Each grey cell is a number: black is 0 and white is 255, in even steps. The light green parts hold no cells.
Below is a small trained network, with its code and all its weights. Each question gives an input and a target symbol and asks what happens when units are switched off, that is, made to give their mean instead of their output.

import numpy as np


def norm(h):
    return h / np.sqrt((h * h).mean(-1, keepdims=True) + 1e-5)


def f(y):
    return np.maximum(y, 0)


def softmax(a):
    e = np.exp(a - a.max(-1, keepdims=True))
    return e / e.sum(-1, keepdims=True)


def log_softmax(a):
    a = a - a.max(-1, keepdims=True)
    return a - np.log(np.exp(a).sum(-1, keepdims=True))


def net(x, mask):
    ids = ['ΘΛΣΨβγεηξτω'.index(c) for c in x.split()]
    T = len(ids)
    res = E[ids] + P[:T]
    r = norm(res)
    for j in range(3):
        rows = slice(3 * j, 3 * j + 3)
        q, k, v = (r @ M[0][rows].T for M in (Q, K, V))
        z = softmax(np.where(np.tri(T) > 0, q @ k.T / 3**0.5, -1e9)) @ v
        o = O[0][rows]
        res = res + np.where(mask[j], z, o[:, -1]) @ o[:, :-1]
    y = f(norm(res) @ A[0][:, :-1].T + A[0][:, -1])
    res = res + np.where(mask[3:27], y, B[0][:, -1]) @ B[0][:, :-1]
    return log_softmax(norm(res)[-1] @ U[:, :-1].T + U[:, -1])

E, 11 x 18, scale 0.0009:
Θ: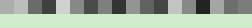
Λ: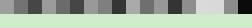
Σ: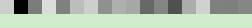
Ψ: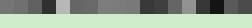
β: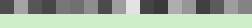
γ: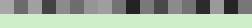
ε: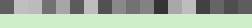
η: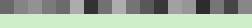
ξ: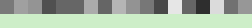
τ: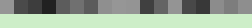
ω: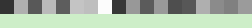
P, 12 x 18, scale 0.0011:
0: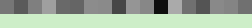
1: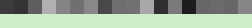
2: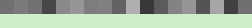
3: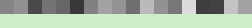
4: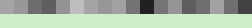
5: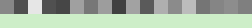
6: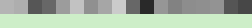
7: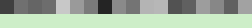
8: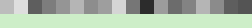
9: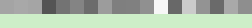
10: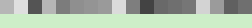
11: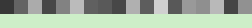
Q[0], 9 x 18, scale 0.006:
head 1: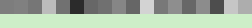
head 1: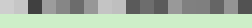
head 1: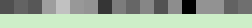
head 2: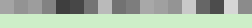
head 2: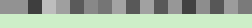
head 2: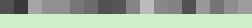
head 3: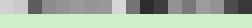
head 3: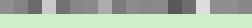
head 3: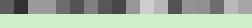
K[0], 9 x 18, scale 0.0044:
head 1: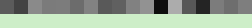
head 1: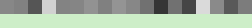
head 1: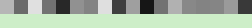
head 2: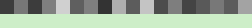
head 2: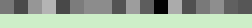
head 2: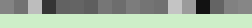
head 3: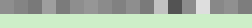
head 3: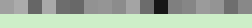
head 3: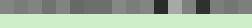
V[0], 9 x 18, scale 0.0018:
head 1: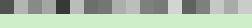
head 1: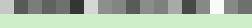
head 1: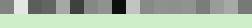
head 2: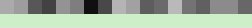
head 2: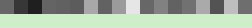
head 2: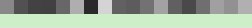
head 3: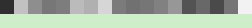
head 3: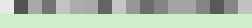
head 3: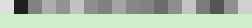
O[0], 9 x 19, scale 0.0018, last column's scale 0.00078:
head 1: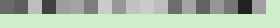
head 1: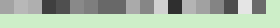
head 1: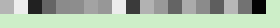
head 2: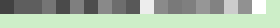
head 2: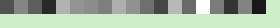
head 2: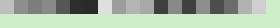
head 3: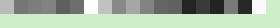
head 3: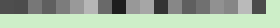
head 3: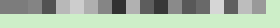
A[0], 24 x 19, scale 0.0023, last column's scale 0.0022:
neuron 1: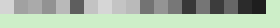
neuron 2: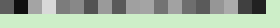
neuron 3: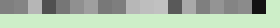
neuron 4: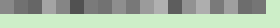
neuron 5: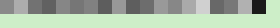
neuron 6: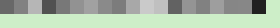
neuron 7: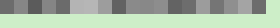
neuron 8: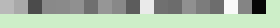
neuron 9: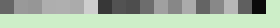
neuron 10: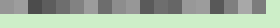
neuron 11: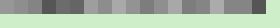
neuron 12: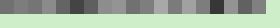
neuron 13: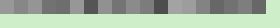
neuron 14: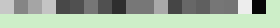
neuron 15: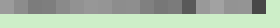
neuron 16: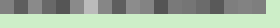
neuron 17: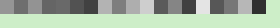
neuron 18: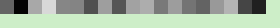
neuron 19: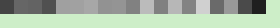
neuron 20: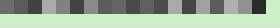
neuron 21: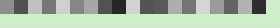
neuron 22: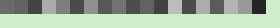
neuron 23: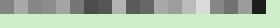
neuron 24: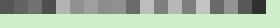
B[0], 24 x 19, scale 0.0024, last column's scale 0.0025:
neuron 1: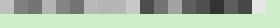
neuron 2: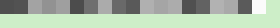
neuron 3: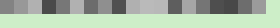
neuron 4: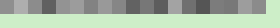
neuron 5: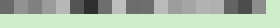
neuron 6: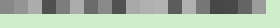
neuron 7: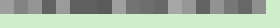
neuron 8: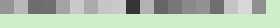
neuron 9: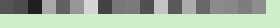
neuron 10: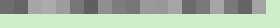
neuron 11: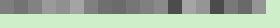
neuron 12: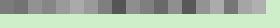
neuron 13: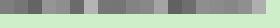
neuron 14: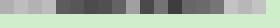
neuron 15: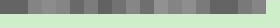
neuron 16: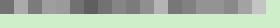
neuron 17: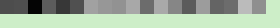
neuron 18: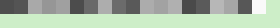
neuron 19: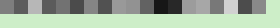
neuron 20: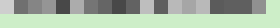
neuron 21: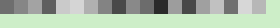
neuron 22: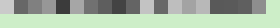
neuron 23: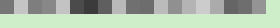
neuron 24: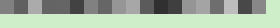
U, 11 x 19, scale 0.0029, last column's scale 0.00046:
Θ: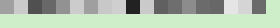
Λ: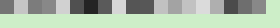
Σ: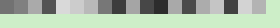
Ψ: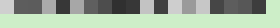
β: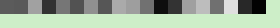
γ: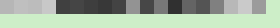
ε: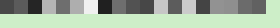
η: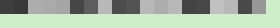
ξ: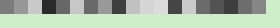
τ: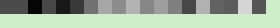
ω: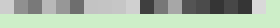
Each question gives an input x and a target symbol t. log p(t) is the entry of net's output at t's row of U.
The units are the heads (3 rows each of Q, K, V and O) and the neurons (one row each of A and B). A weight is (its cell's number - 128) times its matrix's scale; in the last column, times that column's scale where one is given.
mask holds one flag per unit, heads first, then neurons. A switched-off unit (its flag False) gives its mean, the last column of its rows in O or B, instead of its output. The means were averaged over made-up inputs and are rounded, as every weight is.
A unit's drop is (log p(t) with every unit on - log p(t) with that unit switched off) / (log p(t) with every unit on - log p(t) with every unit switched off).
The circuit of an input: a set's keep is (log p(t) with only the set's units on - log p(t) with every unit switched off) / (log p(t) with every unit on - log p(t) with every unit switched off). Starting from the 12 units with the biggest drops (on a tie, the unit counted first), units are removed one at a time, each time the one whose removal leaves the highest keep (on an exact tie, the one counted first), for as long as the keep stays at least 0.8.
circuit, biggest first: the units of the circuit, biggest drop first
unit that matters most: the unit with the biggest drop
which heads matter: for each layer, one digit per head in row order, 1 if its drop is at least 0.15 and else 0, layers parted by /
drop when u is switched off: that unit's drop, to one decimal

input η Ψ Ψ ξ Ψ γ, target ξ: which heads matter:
100
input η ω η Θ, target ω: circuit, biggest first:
head 2; neuron 1
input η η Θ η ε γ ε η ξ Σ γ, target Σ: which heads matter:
001
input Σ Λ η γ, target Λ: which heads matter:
110
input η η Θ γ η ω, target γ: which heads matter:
100
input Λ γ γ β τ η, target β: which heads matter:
110
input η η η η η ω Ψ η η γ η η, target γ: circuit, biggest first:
head 1; neuron 14
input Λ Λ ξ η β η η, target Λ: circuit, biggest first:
head 3
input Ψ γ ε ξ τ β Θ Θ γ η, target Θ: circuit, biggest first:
head 1; neuron 8
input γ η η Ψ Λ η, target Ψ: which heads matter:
100
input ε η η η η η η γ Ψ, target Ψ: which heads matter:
100
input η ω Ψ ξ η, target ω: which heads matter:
000
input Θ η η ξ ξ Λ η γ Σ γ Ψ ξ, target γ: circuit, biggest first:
head 1; neuron 14
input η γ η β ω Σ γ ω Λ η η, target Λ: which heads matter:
001
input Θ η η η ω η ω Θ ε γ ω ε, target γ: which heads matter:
110
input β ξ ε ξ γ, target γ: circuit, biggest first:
head 1; neuron 14; head 2
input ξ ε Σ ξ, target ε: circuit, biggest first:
head 2; neuron 9
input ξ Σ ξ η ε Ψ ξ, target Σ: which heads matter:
000
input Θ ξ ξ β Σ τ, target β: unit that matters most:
head 2
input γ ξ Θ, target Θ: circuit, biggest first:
head 1; neuron 8; head 2
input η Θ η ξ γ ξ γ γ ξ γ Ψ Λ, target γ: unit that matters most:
head 1
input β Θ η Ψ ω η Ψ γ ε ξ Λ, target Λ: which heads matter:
001
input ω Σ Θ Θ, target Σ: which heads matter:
010
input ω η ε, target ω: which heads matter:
000
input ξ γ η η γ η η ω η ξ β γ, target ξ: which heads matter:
100
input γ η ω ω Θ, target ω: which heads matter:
000
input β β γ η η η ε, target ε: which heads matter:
010
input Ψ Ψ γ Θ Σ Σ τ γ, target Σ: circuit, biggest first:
head 2; neuron 21
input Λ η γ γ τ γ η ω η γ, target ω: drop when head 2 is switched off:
0.2
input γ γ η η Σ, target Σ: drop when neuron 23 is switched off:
0.0
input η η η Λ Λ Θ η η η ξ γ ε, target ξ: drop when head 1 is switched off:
0.2
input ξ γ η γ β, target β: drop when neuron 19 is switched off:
0.1
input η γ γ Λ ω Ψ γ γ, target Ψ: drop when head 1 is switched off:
0.8
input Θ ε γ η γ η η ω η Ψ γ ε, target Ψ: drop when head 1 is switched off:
0.9
